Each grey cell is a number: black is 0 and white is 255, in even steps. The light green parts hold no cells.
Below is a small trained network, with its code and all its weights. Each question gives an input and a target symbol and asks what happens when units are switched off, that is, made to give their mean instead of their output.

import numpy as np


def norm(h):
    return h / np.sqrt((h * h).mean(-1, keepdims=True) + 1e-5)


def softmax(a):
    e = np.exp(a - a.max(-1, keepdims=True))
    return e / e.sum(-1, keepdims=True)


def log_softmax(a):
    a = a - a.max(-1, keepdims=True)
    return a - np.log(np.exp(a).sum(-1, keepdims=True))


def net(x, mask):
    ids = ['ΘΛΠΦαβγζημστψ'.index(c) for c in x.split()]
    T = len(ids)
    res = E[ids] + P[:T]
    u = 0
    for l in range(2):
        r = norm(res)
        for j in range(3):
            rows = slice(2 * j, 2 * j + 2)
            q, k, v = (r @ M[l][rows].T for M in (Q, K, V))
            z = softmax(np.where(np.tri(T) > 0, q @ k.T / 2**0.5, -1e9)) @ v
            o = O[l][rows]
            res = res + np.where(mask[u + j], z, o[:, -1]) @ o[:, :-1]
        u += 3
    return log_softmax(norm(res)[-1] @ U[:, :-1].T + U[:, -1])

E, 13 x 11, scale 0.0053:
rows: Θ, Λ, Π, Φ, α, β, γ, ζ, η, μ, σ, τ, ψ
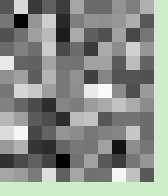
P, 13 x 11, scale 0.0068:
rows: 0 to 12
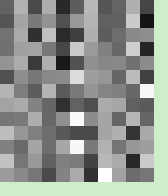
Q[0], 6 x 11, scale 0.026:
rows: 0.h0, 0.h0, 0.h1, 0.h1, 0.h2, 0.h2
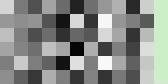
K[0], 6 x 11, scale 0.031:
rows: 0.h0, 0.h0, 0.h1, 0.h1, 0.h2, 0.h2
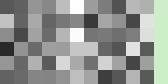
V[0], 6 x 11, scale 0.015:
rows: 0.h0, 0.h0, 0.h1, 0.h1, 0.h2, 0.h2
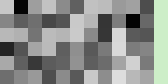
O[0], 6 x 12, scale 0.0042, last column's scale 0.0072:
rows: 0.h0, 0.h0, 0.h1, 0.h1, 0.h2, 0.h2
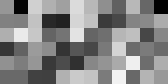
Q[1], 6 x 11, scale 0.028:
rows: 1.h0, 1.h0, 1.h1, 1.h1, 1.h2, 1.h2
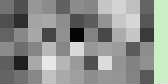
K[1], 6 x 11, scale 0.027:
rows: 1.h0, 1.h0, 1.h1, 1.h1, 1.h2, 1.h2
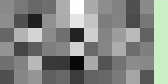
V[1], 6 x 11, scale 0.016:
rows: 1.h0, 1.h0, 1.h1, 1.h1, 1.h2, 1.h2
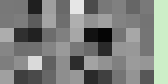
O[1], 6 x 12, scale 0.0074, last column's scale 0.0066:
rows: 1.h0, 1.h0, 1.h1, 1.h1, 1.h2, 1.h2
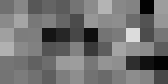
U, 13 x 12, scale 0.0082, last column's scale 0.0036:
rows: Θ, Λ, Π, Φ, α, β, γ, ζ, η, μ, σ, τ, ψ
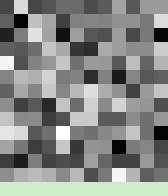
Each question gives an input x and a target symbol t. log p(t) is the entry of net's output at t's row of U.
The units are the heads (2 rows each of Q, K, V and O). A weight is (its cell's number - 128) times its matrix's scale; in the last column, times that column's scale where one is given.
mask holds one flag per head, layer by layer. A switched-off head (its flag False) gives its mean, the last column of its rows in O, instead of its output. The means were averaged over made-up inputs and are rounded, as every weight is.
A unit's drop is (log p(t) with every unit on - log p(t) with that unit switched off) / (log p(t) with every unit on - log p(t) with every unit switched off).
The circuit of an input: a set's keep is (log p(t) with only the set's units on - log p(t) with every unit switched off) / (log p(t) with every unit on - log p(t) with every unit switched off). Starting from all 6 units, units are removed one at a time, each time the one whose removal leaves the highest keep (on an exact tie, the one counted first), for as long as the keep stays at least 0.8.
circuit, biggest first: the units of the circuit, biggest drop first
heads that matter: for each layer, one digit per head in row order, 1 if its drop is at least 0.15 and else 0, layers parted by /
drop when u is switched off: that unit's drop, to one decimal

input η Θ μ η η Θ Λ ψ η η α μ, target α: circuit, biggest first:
[0.h0]
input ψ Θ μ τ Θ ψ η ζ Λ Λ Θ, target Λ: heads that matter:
110 / 000
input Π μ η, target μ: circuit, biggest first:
[0.h1, 0.h0]
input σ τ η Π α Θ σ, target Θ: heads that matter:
100 / 000
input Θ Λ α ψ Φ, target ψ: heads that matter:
010 / 000
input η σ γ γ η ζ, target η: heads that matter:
111 / 010
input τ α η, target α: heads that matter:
100 / 000
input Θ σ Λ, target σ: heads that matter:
010 / 000
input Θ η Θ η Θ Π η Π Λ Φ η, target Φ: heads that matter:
100 / 000
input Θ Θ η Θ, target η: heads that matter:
110 / 000
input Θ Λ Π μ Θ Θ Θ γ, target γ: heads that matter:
001 / 010
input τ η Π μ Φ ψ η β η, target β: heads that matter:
001 / 000
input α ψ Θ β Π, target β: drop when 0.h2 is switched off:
0.9
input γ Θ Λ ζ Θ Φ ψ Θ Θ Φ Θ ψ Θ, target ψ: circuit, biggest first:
[0.h1]
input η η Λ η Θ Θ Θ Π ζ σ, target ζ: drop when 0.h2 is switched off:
0.8
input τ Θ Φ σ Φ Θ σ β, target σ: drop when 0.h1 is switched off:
0.9
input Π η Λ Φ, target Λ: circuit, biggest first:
[0.h0, 0.h1]
